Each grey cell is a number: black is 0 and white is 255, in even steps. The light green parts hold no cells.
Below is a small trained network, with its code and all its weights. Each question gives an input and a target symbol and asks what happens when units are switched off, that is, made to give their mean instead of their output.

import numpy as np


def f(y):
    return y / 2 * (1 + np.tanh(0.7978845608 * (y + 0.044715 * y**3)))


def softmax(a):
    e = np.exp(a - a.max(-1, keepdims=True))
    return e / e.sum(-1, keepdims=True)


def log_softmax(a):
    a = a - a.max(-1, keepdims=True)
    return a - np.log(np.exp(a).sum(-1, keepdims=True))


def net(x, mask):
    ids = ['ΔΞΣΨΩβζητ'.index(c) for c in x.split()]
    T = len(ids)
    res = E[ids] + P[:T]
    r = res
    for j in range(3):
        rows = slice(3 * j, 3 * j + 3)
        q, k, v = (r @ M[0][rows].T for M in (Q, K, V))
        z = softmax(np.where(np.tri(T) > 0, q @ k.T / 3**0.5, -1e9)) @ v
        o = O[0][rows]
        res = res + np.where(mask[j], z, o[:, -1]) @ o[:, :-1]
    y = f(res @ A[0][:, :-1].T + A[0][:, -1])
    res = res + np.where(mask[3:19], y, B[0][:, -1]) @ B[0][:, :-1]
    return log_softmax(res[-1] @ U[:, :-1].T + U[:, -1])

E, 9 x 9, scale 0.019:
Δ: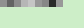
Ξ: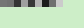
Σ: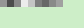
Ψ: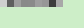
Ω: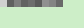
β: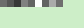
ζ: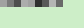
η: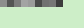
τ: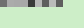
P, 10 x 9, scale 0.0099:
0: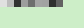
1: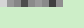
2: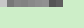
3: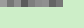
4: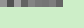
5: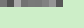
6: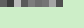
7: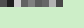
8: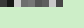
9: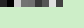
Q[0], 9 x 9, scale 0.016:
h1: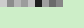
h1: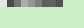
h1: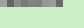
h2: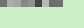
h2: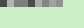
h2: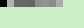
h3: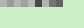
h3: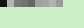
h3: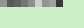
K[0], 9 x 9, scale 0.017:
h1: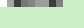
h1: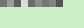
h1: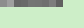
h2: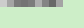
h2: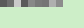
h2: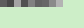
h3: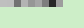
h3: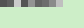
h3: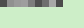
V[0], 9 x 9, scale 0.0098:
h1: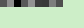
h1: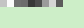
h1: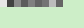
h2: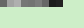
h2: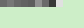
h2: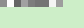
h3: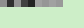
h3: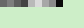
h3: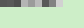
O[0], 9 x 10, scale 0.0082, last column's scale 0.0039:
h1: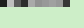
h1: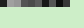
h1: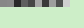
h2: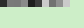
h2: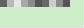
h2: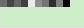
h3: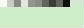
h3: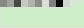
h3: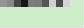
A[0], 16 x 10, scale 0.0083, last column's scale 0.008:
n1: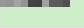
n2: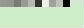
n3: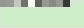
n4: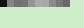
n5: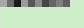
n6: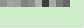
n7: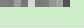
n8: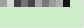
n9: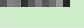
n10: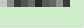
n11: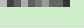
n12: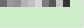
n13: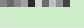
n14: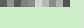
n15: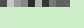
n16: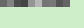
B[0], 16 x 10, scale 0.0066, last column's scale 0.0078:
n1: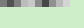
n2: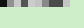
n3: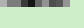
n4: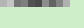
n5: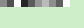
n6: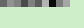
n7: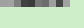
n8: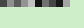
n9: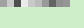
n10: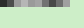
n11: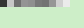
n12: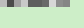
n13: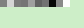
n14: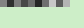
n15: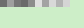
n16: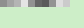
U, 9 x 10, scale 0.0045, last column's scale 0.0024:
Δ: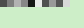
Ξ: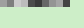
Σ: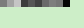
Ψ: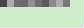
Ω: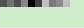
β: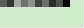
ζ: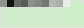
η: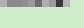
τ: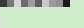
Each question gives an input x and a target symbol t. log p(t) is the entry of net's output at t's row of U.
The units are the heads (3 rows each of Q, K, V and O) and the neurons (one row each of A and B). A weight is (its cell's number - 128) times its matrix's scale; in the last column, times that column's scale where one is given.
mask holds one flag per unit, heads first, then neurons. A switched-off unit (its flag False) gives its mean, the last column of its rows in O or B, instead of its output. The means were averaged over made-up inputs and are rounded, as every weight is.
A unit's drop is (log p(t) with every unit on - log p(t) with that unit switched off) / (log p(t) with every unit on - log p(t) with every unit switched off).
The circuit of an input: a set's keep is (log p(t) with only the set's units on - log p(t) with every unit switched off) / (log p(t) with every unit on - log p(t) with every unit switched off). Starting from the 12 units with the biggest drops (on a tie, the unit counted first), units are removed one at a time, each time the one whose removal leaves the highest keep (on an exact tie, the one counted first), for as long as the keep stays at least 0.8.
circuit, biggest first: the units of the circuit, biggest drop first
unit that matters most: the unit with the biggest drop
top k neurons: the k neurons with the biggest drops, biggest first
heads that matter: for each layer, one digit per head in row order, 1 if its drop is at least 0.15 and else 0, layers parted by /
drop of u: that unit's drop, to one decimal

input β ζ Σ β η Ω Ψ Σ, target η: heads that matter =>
001
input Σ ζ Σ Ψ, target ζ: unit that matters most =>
h3
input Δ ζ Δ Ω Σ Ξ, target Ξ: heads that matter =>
101
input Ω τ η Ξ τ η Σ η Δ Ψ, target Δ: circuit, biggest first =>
[h1 n15]
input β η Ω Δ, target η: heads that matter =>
001
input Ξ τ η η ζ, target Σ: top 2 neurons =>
[n3 n7]
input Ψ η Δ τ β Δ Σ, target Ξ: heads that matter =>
110
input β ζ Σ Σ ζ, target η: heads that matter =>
001
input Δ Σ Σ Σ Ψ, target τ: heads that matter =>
110
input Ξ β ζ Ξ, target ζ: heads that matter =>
110
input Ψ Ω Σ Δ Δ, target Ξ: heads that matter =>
110
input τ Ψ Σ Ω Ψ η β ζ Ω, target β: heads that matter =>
110
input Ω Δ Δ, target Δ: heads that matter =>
100
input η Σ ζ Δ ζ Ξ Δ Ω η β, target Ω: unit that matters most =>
h2
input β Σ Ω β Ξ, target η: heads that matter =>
001
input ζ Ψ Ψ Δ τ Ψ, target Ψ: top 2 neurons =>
[n9 n16]
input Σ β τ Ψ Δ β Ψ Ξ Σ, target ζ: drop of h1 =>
0.2
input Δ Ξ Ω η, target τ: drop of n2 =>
0.5
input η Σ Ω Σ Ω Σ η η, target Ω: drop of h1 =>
0.1
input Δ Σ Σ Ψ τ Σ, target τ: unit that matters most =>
h1
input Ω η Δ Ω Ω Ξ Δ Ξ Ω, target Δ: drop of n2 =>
0.0
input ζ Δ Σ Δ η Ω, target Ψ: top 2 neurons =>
[n9 n16]
